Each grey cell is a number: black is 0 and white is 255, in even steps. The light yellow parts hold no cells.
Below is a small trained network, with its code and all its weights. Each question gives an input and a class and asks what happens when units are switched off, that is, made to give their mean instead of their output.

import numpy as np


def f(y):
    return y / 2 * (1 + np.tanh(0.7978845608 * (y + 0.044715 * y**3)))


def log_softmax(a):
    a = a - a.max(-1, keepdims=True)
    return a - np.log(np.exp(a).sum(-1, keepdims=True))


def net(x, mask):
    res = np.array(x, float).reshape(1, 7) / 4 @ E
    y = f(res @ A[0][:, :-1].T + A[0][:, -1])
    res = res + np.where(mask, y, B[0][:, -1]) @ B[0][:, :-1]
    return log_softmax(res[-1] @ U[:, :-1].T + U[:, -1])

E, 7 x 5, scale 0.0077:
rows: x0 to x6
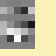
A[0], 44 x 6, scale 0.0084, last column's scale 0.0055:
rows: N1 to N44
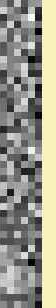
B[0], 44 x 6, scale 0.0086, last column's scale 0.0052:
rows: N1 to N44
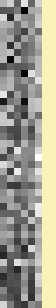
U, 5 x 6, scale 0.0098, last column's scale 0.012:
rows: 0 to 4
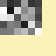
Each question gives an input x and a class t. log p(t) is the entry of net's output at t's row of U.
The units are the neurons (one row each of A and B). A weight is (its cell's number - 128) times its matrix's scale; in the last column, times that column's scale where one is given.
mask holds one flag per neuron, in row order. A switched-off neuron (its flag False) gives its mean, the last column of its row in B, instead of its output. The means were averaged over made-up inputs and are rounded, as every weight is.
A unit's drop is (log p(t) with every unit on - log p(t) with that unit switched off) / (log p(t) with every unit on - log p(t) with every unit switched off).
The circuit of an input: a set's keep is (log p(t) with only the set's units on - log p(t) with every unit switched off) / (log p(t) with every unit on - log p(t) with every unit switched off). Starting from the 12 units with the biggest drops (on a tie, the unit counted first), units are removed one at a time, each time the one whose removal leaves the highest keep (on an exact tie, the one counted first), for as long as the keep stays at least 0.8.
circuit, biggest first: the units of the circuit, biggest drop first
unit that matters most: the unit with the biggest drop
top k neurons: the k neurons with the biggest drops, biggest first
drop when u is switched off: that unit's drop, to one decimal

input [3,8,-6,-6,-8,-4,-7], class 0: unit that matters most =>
N19
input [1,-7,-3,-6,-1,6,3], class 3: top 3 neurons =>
[N15; N16; N11]
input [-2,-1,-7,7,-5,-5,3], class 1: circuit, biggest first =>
[N38; N25]
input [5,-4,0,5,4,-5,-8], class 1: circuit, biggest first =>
[N38; N9]
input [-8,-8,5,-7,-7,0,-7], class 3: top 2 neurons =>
[N15; N11]
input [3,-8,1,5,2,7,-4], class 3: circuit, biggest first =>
[N15; N16]
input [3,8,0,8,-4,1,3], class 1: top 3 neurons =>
[N25; N38; N9]
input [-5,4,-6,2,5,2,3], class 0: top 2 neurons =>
[N40; N41]
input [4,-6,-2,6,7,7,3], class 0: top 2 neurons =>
[N37; N10]
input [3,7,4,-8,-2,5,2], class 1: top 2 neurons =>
[N3; N22]
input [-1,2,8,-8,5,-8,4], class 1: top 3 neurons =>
[N22; N3; N7]
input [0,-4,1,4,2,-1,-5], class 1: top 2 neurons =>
[N9; N38]
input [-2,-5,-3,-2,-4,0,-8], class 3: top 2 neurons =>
[N15; N11]
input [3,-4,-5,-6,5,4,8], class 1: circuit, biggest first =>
[N3]
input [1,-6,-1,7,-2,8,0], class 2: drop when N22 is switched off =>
0.1
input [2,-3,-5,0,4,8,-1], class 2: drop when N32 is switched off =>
0.0
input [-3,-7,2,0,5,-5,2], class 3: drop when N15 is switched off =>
0.1
